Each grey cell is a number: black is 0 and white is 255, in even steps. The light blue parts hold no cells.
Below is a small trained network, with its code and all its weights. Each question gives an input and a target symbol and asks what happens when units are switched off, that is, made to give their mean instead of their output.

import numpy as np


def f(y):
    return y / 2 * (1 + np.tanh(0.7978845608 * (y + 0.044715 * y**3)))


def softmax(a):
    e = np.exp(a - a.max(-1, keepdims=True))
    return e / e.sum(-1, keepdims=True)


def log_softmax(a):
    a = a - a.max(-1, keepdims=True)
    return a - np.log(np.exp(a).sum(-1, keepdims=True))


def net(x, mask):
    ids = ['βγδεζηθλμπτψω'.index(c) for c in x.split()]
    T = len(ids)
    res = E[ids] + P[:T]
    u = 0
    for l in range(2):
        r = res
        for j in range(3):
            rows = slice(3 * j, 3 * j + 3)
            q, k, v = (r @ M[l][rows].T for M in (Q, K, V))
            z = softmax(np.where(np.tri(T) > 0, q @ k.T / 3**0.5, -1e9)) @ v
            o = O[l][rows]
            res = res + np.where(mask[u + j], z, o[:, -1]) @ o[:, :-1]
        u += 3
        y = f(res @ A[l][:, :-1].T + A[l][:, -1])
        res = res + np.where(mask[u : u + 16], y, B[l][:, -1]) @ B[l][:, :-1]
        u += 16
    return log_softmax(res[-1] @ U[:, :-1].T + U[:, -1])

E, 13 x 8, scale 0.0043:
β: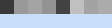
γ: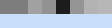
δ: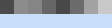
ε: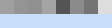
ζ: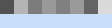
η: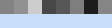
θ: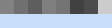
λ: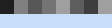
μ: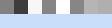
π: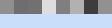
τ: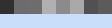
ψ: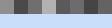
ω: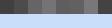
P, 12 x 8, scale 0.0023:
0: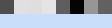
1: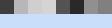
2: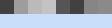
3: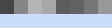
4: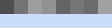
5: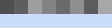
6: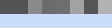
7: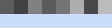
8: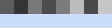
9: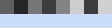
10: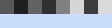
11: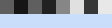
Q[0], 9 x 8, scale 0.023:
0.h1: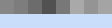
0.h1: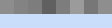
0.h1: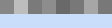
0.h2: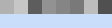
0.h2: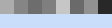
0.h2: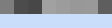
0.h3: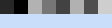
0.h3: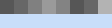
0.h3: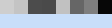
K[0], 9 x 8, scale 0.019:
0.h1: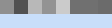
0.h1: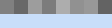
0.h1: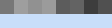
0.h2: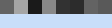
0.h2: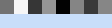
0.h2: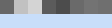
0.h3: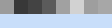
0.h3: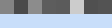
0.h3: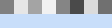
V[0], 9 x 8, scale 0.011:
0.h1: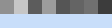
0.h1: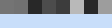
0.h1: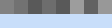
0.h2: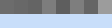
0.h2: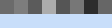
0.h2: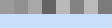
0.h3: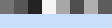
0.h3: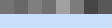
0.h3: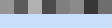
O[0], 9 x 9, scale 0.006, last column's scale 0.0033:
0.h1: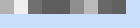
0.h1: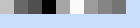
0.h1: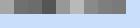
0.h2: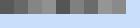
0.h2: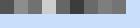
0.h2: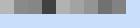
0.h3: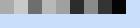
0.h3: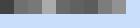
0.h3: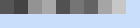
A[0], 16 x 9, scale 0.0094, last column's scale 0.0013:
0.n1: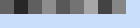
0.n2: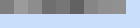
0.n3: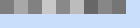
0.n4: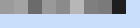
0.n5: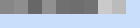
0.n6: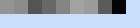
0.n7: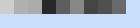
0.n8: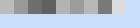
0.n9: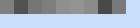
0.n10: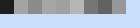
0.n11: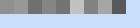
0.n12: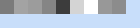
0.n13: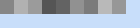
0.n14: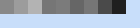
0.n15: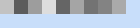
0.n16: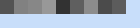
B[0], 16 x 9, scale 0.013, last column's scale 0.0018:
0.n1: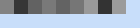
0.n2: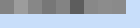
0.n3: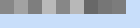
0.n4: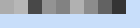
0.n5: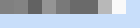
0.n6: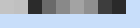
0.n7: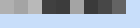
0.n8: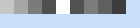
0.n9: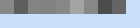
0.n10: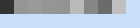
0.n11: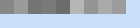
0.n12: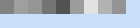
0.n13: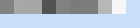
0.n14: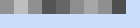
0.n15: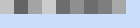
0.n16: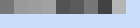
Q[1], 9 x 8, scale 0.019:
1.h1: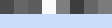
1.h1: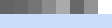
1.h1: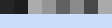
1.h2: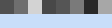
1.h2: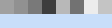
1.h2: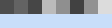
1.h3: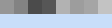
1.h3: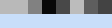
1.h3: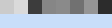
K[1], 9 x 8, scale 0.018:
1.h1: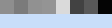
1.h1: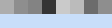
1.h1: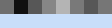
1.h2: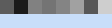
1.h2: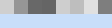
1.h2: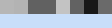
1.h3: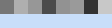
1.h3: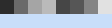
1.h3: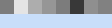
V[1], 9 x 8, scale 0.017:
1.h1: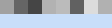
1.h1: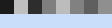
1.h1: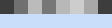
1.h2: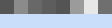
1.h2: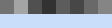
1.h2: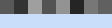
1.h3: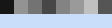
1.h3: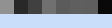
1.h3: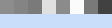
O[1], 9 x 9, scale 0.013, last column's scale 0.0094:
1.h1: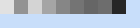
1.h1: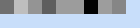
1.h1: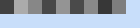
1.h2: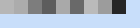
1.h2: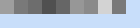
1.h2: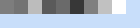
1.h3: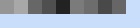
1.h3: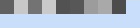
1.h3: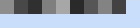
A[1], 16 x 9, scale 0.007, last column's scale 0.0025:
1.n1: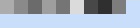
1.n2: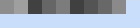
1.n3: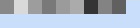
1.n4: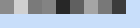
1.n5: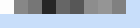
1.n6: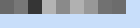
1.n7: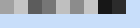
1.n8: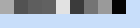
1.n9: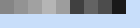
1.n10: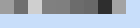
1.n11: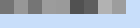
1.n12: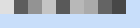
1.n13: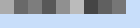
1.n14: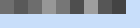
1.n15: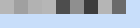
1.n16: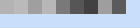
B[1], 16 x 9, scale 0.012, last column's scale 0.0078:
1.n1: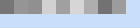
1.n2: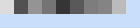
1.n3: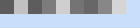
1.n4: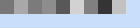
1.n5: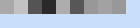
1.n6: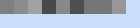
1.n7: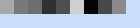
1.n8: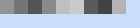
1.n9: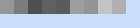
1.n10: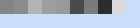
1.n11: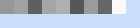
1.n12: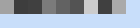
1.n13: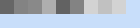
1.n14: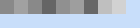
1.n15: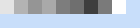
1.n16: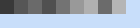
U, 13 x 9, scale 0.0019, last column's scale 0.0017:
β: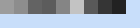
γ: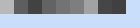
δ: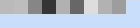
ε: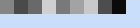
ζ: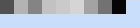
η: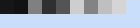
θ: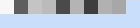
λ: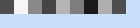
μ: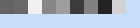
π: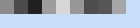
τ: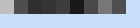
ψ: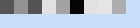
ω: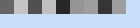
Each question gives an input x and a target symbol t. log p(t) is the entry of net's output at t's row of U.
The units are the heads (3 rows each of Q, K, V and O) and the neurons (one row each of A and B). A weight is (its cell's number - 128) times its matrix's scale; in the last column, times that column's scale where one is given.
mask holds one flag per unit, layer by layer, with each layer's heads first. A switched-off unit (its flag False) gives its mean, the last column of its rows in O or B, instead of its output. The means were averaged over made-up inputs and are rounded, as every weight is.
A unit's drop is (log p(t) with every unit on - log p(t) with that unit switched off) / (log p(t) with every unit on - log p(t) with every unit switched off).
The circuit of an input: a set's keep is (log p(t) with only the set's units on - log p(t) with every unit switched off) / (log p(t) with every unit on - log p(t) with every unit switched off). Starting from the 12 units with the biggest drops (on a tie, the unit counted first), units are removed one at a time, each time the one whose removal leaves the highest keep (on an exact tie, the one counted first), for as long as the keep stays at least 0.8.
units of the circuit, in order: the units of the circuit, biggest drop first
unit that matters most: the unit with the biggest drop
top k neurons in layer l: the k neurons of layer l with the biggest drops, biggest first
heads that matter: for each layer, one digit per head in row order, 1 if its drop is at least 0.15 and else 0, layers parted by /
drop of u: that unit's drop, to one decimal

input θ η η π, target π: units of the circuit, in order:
[1.h3; 1.n8; 0.n15; 0.n3]
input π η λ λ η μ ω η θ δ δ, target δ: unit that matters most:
0.h2
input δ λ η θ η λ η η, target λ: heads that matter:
010 / 100
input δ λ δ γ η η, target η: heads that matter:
101 / 100
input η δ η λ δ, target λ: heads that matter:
000 / 100
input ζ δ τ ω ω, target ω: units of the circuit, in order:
[1.h3; 1.n4; 0.n1; 0.h2]
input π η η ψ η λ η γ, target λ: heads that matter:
110 / 100
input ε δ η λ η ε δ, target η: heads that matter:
111 / 001
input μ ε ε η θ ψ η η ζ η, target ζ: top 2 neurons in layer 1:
[1.n1; 1.n13]
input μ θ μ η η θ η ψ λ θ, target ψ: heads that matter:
101 / 001
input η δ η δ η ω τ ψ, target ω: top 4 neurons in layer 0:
[0.n1; 0.n5; 0.n9; 0.n11]
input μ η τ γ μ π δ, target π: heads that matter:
100 / 001
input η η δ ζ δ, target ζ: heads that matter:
111 / 111
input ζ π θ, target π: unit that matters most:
1.h3
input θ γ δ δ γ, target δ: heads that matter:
011 / 011
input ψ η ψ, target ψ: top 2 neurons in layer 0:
[0.n15; 0.n16]
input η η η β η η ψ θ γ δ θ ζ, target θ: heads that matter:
110 / 100
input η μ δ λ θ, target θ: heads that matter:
110 / 111
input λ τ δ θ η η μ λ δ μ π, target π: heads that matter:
100 / 001
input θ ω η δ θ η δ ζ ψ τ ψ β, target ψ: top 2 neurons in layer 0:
[0.n15; 0.n1]
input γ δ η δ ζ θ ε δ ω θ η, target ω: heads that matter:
010 / 001
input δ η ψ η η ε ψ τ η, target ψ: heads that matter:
011 / 001
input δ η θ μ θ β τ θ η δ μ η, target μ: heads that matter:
110 / 100
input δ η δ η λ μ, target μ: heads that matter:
010 / 100
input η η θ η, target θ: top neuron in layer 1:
[1.n15]
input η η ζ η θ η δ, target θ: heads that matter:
010 / 100
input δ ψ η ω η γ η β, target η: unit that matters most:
0.h1
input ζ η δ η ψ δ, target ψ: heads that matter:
000 / 001
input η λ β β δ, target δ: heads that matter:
101 / 011
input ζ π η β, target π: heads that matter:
010 / 001
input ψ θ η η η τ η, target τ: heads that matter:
000 / 001
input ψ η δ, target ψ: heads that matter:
010 / 001
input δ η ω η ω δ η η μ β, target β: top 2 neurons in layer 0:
[0.n12; 0.n11]
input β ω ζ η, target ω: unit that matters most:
1.h3
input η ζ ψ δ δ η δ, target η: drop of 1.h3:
0.1
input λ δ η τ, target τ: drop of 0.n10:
0.4
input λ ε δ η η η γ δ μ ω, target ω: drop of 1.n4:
0.5
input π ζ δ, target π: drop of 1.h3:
0.9
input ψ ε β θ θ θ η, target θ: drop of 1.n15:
0.6
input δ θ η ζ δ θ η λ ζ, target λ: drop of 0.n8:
0.0
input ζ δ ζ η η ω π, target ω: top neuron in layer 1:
[1.n4]
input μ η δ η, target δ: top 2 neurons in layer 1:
[1.n5; 1.n13]
